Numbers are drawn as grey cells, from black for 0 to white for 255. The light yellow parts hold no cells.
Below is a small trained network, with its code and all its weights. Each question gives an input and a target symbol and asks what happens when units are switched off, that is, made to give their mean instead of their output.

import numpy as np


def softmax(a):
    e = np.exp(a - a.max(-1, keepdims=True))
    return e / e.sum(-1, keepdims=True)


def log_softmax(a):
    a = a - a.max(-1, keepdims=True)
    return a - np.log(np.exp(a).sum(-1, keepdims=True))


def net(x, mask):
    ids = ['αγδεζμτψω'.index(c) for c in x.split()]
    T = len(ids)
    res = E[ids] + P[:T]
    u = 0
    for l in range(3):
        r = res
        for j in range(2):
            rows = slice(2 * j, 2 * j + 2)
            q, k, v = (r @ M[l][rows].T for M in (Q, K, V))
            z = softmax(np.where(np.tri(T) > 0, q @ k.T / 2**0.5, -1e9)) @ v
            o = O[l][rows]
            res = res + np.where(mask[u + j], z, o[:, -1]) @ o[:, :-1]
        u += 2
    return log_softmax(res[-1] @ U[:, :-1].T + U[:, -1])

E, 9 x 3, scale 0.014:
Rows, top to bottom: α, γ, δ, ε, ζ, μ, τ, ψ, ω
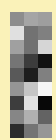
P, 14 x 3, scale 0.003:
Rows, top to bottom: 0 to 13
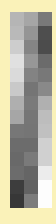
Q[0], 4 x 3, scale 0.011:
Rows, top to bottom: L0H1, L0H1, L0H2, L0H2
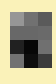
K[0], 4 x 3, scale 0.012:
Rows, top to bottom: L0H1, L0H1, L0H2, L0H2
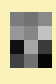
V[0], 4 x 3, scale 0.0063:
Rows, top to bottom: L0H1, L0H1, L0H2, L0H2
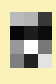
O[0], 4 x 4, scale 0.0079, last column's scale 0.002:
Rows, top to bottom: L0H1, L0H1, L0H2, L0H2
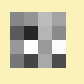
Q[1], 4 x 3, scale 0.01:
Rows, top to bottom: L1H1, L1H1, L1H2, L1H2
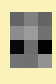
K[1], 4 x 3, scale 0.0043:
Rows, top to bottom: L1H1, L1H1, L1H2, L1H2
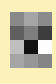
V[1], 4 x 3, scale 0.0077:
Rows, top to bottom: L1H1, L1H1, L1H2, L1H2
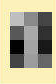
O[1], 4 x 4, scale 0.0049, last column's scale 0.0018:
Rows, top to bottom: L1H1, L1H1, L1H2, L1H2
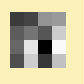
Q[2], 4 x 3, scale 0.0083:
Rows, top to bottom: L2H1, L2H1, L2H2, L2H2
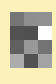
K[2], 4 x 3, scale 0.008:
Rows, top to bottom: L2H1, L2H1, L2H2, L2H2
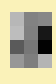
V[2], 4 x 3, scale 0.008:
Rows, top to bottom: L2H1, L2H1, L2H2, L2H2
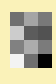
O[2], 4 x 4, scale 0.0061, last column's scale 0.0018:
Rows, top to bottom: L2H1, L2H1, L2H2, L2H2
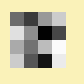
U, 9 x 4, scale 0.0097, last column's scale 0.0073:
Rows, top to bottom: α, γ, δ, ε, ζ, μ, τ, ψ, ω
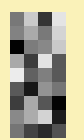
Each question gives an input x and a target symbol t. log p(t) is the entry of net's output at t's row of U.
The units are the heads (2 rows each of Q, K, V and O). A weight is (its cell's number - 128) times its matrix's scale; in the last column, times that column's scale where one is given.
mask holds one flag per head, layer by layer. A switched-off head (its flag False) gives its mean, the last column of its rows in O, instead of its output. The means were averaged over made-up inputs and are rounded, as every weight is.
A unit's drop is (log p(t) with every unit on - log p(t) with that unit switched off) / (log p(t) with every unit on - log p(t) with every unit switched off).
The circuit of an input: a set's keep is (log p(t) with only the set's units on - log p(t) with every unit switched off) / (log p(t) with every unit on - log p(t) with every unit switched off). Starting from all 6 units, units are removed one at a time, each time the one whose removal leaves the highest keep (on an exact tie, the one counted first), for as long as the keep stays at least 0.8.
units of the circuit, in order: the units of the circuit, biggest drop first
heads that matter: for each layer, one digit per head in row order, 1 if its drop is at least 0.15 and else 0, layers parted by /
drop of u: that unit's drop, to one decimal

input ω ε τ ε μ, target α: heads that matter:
00 / 01 / 01
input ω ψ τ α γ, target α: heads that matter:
00 / 01 / 00
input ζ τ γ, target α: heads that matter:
00 / 01 / 10
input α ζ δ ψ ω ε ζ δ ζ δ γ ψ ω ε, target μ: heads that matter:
01 / 01 / 00
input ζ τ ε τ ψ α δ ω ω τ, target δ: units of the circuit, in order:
L1H2, L0H1, L0H2
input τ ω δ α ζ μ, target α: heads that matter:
01 / 01 / 00
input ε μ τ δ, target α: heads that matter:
00 / 01 / 00
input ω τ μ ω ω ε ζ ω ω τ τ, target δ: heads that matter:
11 / 01 / 10
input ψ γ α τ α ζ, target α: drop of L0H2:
1.2
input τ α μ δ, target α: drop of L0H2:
0.2
